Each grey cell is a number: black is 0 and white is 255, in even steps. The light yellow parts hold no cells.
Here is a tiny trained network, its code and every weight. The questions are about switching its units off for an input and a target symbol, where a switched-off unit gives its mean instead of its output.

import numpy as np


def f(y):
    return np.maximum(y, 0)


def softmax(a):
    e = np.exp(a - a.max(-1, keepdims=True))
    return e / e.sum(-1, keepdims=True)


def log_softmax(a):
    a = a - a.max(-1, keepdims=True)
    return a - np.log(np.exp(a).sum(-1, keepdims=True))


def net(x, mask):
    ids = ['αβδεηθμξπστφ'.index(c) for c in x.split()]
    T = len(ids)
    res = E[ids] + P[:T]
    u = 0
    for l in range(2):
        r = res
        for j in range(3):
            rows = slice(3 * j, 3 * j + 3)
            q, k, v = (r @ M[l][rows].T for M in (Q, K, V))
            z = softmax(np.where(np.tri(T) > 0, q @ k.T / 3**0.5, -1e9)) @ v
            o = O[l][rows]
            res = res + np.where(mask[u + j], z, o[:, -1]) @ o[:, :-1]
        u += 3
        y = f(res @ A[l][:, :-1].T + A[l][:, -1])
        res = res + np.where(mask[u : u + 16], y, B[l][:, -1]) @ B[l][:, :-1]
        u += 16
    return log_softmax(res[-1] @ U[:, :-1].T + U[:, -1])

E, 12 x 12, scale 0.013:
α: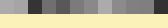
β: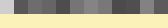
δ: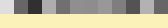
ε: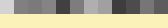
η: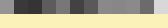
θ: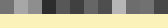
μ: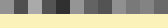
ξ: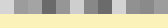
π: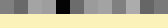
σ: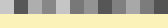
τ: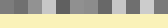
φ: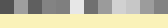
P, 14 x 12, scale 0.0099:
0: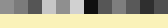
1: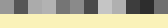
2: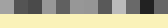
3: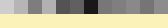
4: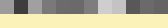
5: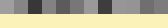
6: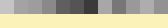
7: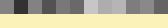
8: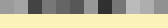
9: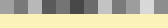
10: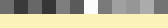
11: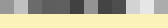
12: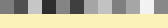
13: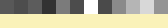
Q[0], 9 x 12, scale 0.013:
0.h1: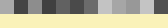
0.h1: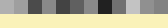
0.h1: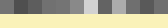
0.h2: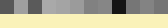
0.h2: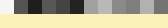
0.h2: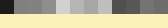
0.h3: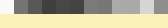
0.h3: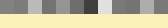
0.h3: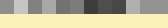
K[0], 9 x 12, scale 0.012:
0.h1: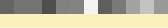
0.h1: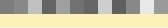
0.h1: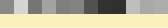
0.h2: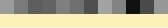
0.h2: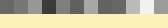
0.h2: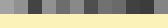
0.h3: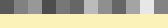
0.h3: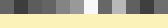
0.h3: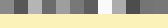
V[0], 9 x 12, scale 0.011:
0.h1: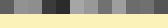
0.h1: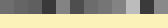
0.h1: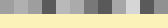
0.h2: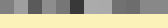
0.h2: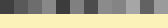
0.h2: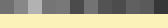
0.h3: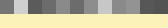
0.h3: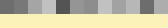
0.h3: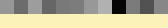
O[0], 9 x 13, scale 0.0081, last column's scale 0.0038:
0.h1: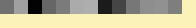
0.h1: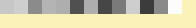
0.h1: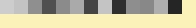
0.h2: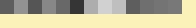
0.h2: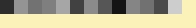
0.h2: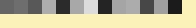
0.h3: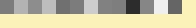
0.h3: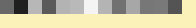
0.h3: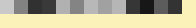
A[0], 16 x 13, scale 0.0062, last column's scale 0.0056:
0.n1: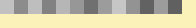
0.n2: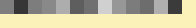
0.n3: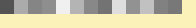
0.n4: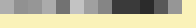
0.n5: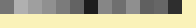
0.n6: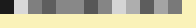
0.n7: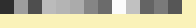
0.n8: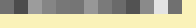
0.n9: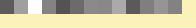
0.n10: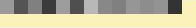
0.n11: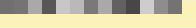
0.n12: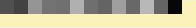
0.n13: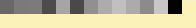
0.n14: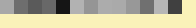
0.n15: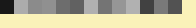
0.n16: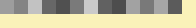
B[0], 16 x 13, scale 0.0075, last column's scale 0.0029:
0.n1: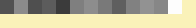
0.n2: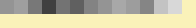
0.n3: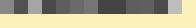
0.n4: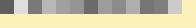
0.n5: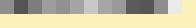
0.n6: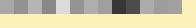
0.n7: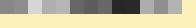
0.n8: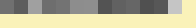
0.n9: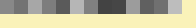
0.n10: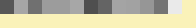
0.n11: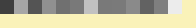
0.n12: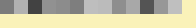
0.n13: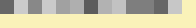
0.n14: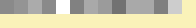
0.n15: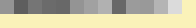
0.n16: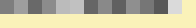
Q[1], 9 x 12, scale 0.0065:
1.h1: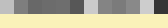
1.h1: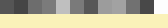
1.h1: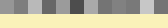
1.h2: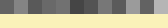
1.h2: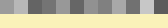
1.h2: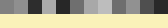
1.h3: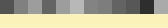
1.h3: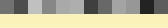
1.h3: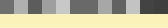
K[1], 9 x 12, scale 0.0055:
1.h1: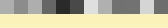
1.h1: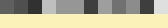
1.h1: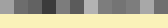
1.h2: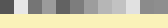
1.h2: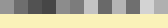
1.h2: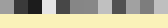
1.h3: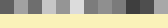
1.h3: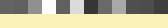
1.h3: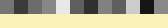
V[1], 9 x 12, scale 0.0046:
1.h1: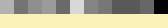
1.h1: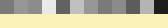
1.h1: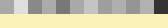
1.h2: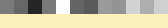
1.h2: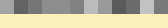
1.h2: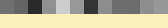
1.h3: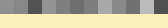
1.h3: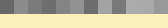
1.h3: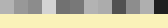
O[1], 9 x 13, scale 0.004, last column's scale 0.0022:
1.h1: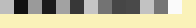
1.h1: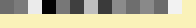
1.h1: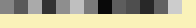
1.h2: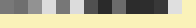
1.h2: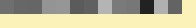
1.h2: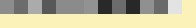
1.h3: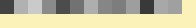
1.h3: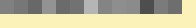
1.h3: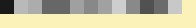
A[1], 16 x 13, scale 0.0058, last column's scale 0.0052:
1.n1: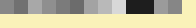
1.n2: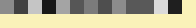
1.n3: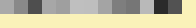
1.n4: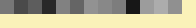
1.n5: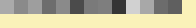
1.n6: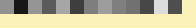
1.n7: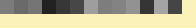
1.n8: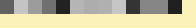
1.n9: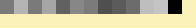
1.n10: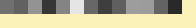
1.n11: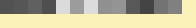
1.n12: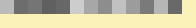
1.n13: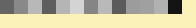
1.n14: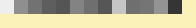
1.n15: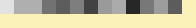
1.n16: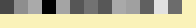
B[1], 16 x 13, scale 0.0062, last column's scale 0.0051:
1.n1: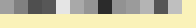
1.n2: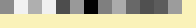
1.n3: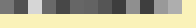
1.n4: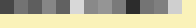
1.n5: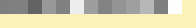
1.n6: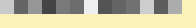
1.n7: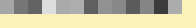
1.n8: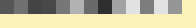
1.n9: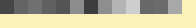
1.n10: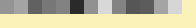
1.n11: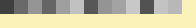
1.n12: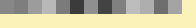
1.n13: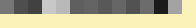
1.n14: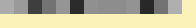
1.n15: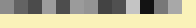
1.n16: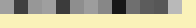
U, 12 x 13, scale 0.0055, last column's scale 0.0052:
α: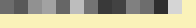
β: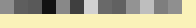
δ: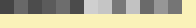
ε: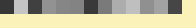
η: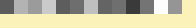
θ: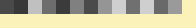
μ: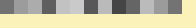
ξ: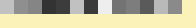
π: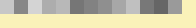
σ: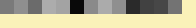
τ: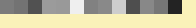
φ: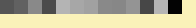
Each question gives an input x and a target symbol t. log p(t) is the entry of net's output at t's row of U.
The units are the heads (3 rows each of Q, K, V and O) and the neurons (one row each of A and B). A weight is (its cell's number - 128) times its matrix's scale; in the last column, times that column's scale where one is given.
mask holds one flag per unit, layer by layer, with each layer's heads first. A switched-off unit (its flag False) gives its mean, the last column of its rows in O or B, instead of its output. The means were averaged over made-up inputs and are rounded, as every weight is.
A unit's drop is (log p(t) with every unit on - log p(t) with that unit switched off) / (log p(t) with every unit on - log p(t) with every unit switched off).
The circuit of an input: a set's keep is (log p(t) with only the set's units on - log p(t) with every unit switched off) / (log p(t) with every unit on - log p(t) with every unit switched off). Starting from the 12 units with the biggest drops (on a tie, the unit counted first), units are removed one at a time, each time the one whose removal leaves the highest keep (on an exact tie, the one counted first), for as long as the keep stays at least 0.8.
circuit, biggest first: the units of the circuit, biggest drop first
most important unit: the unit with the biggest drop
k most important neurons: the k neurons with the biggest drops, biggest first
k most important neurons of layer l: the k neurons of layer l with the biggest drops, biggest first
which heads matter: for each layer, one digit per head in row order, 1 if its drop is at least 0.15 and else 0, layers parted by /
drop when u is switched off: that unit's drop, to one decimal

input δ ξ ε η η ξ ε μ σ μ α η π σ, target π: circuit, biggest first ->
0.h1
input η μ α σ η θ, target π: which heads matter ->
110 / 000
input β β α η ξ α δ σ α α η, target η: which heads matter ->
001 / 000
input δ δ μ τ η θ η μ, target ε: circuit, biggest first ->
0.h3; 0.h1; 1.n9
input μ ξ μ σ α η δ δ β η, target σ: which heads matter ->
011 / 000
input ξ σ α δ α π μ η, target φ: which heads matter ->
101 / 000
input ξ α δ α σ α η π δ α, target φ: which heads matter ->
001 / 000
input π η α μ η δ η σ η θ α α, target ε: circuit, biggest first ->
0.h3; 1.n9
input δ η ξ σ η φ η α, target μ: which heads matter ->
110 / 000
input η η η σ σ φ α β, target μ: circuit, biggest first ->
0.h1; 0.h2
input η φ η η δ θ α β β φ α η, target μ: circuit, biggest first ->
0.h2; 0.h1
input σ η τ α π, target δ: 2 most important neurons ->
0.n12; 1.n10
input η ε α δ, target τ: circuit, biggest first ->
0.h1; 0.h3; 1.n4
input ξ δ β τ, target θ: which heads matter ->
100 / 000
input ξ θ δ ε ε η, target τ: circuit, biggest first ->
0.h3; 0.h1; 1.n4
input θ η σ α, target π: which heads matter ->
010 / 000
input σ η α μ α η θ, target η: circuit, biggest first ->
0.h3
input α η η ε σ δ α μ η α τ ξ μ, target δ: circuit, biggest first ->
0.n12; 0.h1; 1.n10; 0.h3
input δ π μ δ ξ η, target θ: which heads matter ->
100 / 000
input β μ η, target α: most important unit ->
0.h2
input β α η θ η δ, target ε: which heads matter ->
101 / 000
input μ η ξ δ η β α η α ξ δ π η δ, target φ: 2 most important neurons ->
1.n11; 1.n3
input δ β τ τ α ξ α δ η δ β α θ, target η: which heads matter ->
110 / 000
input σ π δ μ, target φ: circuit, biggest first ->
0.h3; 1.n11
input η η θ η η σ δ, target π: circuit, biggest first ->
0.h2; 0.h1
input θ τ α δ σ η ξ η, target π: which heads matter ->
100 / 000
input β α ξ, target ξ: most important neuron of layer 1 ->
1.n10
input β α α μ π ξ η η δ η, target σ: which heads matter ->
010 / 010
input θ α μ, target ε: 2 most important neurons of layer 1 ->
1.n9; 1.n10
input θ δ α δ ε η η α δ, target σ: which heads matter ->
010 / 000
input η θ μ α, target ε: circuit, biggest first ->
0.h3; 1.n9; 0.h1
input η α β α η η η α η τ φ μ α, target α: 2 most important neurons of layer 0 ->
0.n16; 0.n2
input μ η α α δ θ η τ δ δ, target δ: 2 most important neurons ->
0.n12; 0.n11
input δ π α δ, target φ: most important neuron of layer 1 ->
1.n11
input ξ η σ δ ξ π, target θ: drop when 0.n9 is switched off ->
-0.1
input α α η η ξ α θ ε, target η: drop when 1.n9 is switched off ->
-0.1
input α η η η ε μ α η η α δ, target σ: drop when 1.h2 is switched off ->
0.1
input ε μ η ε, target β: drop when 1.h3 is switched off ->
0.1
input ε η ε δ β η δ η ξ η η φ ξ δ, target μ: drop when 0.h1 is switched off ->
0.5
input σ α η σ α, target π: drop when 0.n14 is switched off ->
0.2
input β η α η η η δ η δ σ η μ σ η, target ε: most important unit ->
1.h1
